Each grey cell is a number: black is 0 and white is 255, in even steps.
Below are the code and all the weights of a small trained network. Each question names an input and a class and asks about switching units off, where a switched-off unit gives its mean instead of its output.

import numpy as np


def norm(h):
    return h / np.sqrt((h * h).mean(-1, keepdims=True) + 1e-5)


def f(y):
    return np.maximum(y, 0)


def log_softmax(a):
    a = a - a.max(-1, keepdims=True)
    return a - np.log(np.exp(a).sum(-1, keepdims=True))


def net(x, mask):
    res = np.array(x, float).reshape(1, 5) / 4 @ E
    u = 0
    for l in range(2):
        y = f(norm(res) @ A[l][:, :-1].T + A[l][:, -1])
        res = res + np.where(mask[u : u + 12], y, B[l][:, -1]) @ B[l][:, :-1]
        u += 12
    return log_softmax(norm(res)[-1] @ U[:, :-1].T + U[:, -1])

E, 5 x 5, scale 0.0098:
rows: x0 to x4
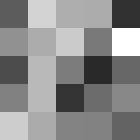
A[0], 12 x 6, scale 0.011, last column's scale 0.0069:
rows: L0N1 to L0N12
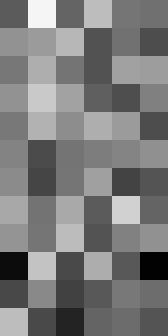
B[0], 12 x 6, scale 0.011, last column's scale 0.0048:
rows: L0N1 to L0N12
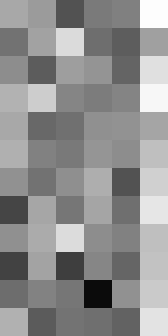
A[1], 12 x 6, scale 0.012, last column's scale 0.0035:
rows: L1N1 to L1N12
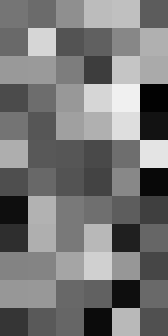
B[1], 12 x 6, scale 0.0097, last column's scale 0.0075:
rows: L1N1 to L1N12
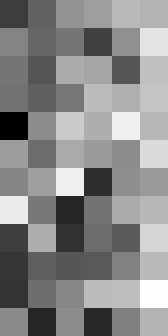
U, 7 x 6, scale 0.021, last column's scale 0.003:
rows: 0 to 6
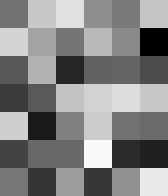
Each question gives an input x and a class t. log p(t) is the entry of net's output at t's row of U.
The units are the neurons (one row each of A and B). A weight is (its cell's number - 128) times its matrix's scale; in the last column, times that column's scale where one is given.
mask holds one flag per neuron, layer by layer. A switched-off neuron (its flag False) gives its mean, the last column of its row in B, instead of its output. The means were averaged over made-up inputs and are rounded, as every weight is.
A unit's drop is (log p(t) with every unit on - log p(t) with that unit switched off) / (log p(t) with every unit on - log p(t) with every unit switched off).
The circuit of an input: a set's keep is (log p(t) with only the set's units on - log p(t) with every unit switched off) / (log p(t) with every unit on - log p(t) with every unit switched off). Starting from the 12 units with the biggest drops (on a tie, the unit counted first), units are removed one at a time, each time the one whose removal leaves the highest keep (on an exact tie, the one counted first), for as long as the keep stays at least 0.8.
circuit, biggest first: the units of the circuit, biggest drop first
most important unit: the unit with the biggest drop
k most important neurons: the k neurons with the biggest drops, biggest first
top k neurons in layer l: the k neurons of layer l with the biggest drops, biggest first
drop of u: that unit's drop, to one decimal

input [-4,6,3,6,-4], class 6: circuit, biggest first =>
(L1N12)
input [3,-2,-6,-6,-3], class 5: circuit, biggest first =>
(L0N7; L1N9)
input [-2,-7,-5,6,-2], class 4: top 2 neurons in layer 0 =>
(L0N12; L0N8)
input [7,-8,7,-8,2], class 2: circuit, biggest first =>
(L1N9; L1N8)
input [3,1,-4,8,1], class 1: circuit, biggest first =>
(L0N1; L1N9)
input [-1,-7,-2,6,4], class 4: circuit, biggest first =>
(L0N12; L1N6)
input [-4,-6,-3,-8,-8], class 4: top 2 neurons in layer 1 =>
(L1N11; L1N9)
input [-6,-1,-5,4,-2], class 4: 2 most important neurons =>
(L0N12; L1N11)
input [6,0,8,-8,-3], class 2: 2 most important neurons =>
(L1N9; L1N8)
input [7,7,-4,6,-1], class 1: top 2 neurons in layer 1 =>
(L1N11; L1N5)
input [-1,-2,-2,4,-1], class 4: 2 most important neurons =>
(L0N12; L1N6)
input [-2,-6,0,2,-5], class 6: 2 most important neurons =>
(L0N11; L1N7)
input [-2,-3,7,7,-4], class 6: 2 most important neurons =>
(L0N11; L1N12)
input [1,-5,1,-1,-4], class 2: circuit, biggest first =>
(L1N9)
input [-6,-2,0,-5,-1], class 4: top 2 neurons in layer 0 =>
(L0N12; L0N7)
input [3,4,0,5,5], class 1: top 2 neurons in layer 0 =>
(L0N1; L0N5)
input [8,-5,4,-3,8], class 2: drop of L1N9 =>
0.2
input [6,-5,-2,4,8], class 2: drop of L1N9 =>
0.2
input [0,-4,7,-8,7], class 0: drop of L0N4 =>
0.1
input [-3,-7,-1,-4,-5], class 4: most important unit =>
L0N8
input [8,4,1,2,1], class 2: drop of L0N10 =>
0.3
